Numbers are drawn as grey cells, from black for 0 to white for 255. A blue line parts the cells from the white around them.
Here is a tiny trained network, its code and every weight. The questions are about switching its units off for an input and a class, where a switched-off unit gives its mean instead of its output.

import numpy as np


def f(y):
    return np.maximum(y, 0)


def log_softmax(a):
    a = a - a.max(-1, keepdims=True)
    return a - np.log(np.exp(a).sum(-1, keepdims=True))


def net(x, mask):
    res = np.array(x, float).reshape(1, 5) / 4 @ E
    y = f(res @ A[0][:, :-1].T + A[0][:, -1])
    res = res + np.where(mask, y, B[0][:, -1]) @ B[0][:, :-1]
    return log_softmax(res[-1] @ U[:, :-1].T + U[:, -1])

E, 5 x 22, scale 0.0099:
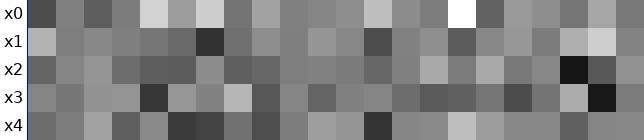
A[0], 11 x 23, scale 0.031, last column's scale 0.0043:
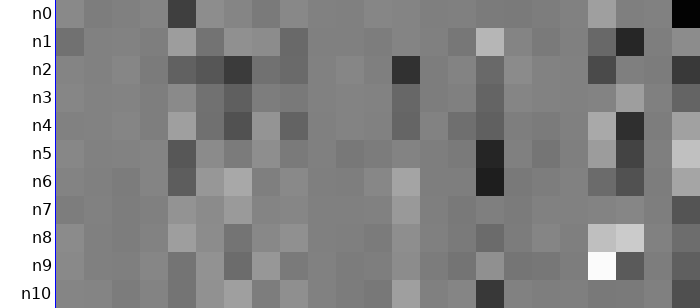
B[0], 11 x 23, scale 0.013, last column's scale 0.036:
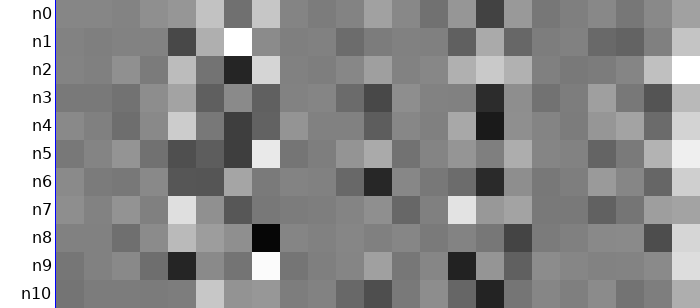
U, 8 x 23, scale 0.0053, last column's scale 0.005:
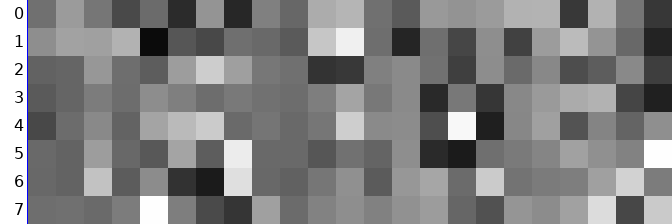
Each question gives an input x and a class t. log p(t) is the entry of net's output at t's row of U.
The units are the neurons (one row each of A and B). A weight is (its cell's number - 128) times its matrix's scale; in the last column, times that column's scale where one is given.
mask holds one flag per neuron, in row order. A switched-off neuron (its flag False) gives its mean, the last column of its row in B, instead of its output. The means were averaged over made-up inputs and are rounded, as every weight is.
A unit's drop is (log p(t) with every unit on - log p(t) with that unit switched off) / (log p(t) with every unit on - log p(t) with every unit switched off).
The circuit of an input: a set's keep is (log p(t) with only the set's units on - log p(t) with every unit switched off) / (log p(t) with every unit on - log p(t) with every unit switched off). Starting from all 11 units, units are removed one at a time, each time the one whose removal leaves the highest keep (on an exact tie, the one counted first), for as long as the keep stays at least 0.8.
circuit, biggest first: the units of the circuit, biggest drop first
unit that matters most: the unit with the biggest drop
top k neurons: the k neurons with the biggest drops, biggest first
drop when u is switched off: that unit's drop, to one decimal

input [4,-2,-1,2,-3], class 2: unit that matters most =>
n2
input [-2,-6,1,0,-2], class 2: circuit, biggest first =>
(n9; n2)
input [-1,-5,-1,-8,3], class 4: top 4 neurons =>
(n5; n4; n2; n6)
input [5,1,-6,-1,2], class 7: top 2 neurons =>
(n1; n8)
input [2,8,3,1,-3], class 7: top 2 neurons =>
(n9; n5)
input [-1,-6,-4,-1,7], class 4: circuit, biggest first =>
(n6; n5; n1)
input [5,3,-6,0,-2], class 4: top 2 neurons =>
(n4; n9)
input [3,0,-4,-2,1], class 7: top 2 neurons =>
(n1; n9)
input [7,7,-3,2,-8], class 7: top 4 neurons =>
(n8; n1; n7; n5)
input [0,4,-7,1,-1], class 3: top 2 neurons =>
(n8; n9)
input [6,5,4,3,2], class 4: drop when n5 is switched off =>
0.3
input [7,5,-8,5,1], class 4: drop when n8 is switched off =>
0.4
